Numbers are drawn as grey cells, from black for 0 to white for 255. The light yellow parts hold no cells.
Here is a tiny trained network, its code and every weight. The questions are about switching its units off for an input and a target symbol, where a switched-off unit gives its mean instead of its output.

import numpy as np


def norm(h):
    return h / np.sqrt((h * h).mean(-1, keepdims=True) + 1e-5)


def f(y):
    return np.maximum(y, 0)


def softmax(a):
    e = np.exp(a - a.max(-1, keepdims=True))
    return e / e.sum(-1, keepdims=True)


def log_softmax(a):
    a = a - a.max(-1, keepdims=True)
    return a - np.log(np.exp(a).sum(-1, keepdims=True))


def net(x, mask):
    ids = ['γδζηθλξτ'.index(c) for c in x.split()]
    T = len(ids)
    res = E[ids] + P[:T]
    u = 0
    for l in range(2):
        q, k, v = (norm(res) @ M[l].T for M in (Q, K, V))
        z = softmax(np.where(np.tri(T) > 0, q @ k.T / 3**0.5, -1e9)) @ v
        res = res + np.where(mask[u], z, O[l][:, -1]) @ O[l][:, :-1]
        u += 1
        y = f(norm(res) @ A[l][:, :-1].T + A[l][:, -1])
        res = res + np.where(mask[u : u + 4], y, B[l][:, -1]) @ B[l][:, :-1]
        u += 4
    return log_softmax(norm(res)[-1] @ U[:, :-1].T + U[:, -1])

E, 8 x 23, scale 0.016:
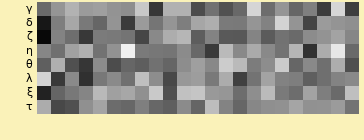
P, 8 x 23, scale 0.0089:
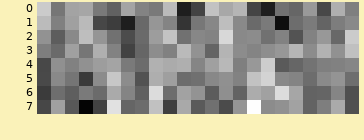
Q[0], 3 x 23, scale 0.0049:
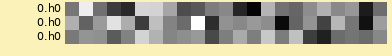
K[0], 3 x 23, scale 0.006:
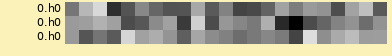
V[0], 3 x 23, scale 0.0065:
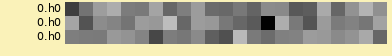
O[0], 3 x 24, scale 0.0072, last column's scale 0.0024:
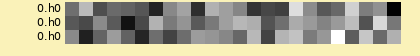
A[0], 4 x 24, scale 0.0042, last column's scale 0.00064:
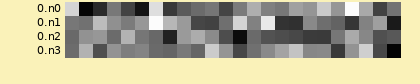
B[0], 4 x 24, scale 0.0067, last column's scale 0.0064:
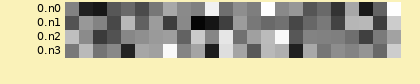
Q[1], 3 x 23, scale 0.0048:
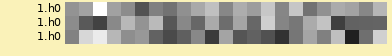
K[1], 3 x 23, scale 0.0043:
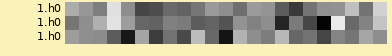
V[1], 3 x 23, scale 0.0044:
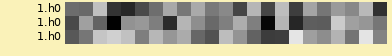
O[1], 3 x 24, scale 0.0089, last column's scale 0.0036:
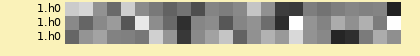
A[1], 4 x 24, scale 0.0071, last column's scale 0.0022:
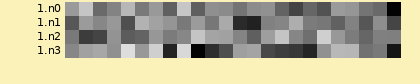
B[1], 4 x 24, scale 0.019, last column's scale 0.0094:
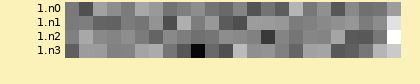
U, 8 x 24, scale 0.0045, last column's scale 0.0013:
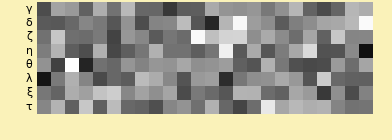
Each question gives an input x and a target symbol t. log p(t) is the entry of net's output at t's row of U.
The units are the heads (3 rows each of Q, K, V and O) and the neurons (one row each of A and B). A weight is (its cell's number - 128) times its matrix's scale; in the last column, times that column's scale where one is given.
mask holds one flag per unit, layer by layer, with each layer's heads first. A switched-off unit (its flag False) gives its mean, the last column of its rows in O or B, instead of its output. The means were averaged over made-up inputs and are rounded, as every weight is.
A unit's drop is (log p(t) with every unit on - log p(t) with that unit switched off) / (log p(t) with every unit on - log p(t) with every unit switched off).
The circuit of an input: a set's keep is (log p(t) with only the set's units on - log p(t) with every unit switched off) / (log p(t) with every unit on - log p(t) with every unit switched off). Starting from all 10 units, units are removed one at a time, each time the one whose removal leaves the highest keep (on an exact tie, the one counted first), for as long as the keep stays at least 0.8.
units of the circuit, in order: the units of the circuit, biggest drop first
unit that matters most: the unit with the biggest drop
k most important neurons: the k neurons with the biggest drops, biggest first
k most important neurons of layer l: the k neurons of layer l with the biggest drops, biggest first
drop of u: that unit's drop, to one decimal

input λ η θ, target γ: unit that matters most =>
1.h0
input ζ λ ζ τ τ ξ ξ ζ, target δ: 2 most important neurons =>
1.n1, 0.n0
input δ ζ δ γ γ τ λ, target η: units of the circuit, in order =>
0.h0, 0.n0, 1.h0, 1.n2
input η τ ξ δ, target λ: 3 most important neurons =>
0.n0, 1.n3, 1.n1
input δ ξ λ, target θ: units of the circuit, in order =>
1.n3, 1.n1, 1.n2
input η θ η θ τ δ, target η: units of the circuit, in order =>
0.h0, 1.h0
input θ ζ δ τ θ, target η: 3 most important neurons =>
0.n0, 1.n2, 0.n1
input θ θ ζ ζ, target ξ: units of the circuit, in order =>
0.h0, 1.h0, 1.n0, 0.n2
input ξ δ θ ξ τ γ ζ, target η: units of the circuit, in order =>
1.n2, 0.n2
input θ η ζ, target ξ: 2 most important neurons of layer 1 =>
1.n0, 1.n1
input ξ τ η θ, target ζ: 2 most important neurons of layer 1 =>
1.n1, 1.n2
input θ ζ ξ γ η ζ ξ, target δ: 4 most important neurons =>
1.n1, 0.n0, 1.n2, 1.n3
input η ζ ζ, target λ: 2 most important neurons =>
1.n0, 1.n1
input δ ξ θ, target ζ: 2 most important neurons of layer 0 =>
0.n0, 0.n1
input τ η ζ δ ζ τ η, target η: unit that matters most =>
0.h0
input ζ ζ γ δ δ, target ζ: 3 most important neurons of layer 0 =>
0.n3, 0.n0, 0.n1
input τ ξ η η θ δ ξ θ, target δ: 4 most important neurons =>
1.n2, 0.n0, 1.n1, 1.n3
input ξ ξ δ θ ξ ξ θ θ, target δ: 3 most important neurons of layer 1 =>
1.n1, 1.n3, 1.n2
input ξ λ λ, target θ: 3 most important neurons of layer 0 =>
0.n1, 0.n0, 0.n3
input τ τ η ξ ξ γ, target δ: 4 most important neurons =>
1.n1, 1.n2, 0.n0, 1.n3
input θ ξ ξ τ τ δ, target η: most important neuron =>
1.n2
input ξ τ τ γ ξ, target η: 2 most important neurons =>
1.n2, 0.n1
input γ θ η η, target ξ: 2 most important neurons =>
1.n0, 0.n3
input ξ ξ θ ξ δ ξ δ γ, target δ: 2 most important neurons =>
1.n1, 0.n0
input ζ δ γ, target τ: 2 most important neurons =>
0.n2, 1.n1
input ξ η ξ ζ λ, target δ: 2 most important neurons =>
0.n0, 1.n1
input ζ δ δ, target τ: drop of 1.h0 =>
0.3
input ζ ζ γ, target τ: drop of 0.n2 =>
0.2
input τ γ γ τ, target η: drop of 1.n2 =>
0.4
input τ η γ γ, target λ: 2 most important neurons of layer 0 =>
0.n0, 0.n3
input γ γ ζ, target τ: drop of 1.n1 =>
0.2
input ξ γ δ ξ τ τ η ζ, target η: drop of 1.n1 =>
0.1
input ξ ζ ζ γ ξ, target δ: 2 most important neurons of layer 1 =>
1.n1, 1.n2
